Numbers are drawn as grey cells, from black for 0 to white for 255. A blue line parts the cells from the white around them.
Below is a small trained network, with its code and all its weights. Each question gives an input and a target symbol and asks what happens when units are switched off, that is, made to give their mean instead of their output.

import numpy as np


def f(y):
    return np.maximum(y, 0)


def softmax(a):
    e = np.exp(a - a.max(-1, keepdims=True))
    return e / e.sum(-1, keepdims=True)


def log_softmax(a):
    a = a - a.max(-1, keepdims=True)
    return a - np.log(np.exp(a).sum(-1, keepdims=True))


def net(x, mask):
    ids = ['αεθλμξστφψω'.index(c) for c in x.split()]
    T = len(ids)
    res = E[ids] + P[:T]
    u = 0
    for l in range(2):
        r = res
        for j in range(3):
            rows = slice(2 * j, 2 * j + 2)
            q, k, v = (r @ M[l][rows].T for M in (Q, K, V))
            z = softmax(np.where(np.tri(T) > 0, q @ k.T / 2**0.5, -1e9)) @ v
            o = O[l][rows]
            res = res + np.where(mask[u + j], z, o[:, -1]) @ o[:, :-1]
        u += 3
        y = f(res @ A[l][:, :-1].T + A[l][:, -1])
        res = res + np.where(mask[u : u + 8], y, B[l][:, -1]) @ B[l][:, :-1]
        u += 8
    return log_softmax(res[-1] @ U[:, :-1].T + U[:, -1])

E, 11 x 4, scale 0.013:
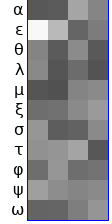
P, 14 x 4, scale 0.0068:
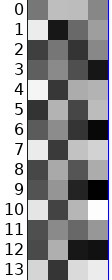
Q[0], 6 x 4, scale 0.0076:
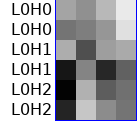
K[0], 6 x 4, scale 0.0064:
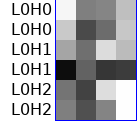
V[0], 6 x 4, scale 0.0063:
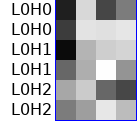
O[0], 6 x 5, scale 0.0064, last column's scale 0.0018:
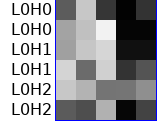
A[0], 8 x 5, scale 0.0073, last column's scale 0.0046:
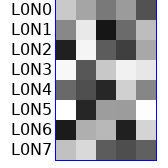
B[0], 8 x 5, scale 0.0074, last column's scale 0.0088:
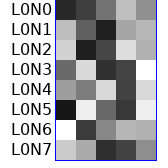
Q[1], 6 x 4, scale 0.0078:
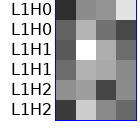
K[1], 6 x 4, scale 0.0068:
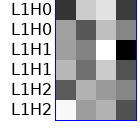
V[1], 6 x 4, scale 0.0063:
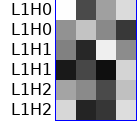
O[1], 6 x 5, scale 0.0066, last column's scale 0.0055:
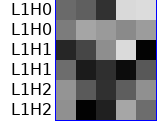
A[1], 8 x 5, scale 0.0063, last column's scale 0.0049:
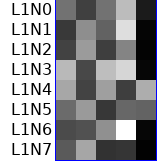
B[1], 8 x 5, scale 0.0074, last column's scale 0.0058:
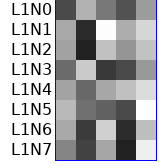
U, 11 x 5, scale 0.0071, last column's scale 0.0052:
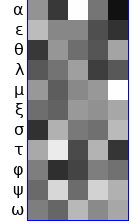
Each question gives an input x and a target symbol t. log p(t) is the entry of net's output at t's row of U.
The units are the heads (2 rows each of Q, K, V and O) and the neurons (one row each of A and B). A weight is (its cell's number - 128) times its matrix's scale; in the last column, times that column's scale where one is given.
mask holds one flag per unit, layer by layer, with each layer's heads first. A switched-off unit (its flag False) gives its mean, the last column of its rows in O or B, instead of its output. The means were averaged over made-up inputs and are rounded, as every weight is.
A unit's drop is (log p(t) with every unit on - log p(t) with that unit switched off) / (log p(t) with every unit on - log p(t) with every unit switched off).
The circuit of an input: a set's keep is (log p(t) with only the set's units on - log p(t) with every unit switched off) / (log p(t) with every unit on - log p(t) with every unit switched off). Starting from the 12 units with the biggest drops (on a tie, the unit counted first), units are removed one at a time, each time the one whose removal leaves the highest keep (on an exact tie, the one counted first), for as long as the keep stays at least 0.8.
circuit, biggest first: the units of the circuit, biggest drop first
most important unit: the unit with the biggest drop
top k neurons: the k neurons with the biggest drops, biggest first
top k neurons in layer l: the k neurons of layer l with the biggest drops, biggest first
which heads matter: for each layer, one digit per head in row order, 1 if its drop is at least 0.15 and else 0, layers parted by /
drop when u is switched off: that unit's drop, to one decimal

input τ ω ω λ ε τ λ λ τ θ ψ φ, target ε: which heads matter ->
001 / 110
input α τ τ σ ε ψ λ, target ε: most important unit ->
L1H1
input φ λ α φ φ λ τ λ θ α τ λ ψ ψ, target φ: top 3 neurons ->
(L0N2, L0N5, L0N6)
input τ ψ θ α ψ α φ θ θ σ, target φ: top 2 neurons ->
(L0N2, L0N1)
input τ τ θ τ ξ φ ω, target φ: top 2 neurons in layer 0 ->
(L0N2, L0N1)
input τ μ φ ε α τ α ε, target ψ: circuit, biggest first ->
(L1H1, L0H1, L0H0, L0N5)
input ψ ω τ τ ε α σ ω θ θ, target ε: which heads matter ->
001 / 011
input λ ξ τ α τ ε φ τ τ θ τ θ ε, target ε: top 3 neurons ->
(L1N7, L0N7, L0N1)
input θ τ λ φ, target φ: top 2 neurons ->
(L0N1, L0N2)
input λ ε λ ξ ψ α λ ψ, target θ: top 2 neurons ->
(L0N5, L0N3)
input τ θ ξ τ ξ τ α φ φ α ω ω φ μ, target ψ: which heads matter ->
010 / 010
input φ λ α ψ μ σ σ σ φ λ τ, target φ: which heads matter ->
110 / 001
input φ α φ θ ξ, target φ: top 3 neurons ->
(L0N2, L0N6, L0N5)
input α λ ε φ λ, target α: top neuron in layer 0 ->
(L0N5)
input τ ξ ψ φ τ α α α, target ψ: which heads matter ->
010 / 010
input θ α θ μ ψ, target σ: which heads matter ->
000 / 000
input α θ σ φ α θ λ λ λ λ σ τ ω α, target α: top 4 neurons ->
(L0N6, L1N1, L1N6, L0N5)
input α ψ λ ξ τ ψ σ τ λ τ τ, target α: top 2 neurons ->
(L0N6, L1N1)
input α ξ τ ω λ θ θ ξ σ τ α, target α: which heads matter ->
111 / 110
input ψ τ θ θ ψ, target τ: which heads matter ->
111 / 010
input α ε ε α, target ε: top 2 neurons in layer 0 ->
(L0N5, L0N3)
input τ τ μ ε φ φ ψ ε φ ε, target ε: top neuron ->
(L1N7)
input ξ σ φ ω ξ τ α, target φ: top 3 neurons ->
(L0N2, L0N4, L0N1)
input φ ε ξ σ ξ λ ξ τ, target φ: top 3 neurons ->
(L0N2, L0N6, L0N5)
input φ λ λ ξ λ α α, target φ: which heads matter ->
110 / 010
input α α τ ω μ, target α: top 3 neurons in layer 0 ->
(L0N6, L0N5, L0N3)
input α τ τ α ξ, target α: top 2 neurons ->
(L0N6, L1N1)
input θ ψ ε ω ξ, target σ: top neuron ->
(L0N5)
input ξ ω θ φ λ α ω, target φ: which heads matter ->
100 / 010
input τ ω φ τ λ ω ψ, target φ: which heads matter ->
100 / 110
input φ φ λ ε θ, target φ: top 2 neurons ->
(L0N2, L0N6)
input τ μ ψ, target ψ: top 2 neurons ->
(L0N2, L0N6)
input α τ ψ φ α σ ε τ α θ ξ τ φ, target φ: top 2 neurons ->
(L0N2, L0N1)
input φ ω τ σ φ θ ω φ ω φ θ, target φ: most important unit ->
L1H2
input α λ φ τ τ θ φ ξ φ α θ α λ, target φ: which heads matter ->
000 / 110
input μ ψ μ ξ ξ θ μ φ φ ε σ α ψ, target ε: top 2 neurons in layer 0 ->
(L0N1, L0N7)
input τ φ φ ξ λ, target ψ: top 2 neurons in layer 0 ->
(L0N5, L0N1)
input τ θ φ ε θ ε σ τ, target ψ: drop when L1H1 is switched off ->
0.8
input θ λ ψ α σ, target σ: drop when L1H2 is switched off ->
0.1
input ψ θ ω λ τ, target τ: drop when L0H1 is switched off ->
0.5
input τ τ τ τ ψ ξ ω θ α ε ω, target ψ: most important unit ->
L1H1
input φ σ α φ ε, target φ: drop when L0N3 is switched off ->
0.4
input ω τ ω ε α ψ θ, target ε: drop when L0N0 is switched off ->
0.2
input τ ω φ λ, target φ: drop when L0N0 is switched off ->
0.0
